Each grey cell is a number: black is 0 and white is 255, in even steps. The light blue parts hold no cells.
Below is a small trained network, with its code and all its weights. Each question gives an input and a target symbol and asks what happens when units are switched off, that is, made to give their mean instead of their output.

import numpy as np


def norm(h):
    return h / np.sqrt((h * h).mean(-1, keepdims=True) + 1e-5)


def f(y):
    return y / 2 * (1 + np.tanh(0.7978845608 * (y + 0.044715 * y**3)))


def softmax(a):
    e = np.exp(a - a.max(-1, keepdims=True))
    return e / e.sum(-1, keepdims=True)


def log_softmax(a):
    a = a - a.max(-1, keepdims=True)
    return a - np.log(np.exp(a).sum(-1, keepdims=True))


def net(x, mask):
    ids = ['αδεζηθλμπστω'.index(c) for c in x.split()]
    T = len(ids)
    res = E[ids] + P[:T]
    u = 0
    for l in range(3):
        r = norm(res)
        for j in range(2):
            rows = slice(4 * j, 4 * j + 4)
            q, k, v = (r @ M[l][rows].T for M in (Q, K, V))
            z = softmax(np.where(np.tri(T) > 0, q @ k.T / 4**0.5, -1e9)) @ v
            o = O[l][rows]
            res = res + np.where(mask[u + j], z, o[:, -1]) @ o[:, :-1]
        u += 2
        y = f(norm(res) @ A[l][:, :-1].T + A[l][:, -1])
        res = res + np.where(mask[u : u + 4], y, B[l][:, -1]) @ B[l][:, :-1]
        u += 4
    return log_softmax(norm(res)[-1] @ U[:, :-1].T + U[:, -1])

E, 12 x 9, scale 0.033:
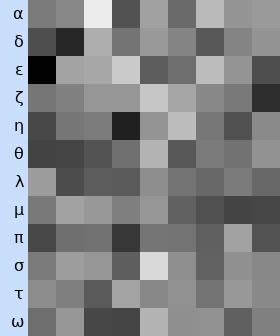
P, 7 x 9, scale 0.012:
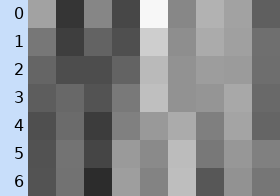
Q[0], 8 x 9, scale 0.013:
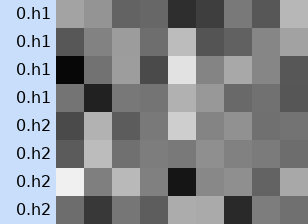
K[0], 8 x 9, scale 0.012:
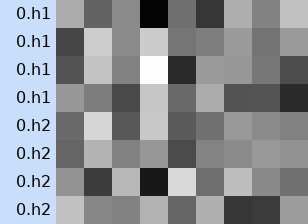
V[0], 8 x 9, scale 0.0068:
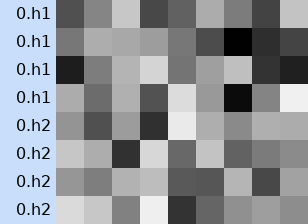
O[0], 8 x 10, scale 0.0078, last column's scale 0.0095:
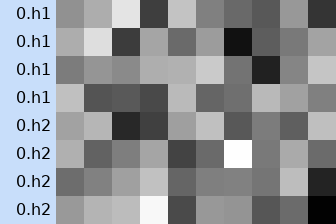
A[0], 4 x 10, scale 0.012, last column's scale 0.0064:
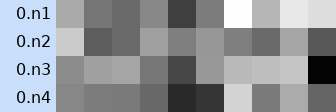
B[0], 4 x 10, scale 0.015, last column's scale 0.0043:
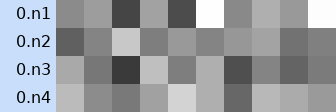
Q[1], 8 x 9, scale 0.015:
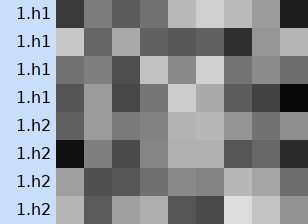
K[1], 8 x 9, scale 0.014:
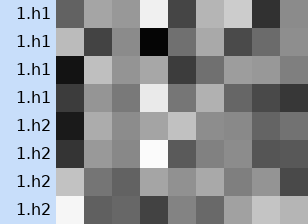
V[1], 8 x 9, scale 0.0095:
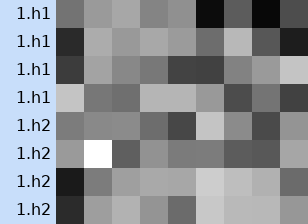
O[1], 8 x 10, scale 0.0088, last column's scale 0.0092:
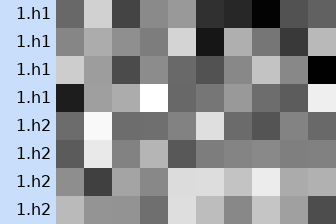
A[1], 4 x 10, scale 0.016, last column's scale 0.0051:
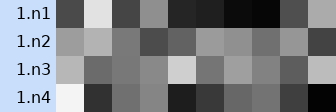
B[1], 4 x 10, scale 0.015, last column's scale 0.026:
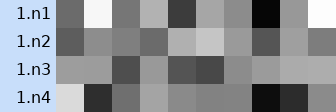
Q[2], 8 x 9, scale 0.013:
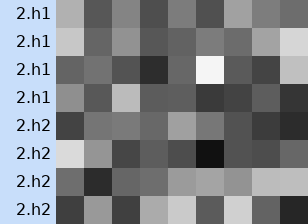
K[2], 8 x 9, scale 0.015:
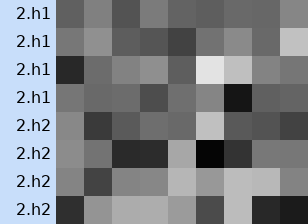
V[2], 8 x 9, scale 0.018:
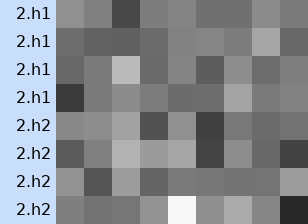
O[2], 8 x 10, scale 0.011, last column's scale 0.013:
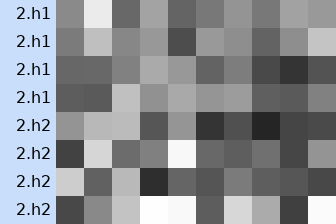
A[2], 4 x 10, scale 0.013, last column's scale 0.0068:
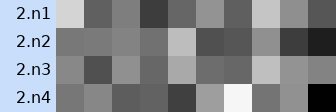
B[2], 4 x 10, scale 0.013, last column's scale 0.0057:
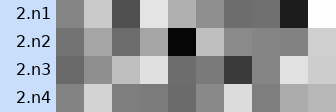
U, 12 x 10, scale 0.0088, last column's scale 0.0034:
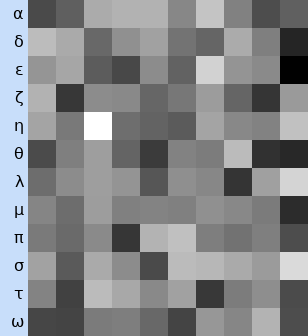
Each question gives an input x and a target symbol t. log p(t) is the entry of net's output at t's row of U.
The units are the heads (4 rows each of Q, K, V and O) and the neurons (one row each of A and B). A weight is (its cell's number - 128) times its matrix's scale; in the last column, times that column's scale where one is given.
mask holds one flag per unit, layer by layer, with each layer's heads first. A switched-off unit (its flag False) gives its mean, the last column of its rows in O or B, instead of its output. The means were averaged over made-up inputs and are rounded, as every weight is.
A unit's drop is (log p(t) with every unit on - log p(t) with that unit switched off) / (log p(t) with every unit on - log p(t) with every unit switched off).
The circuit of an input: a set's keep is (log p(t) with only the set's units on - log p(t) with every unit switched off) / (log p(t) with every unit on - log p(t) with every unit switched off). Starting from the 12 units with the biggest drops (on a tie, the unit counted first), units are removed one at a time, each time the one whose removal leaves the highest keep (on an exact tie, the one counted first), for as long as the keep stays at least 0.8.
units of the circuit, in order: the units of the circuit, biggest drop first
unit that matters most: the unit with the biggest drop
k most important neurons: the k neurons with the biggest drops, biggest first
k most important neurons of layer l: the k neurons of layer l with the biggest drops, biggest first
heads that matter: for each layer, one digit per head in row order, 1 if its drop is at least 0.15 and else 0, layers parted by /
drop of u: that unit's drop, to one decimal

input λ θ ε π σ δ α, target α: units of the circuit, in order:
[1.n1]
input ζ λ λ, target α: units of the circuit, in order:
[1.n1 2.h2]
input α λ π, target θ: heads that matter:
01 / 10 / 01
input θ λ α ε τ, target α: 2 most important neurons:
[0.n1 1.n1]
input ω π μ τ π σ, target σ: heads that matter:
01 / 00 / 00
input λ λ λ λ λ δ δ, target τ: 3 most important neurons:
[1.n1 0.n1 2.n3]
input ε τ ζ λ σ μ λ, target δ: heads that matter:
00 / 11 / 10
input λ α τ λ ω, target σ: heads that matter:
00 / 00 / 00
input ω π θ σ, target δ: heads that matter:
10 / 10 / 01
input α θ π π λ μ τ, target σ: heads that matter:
01 / 00 / 00
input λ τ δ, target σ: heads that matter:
00 / 00 / 00
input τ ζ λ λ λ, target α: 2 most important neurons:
[1.n1 0.n1]
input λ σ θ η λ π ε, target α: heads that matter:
10 / 01 / 00
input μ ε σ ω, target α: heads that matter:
10 / 01 / 01
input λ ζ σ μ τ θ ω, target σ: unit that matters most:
0.h2
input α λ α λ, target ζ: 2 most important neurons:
[1.n4 1.n1]
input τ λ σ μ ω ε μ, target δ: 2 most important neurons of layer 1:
[1.n1 1.n3]
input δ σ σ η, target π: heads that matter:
00 / 10 / 00
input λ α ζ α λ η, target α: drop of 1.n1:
0.2
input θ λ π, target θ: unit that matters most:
1.n1
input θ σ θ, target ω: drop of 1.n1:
0.6
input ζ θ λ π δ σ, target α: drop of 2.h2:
0.1
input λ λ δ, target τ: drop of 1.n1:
0.8
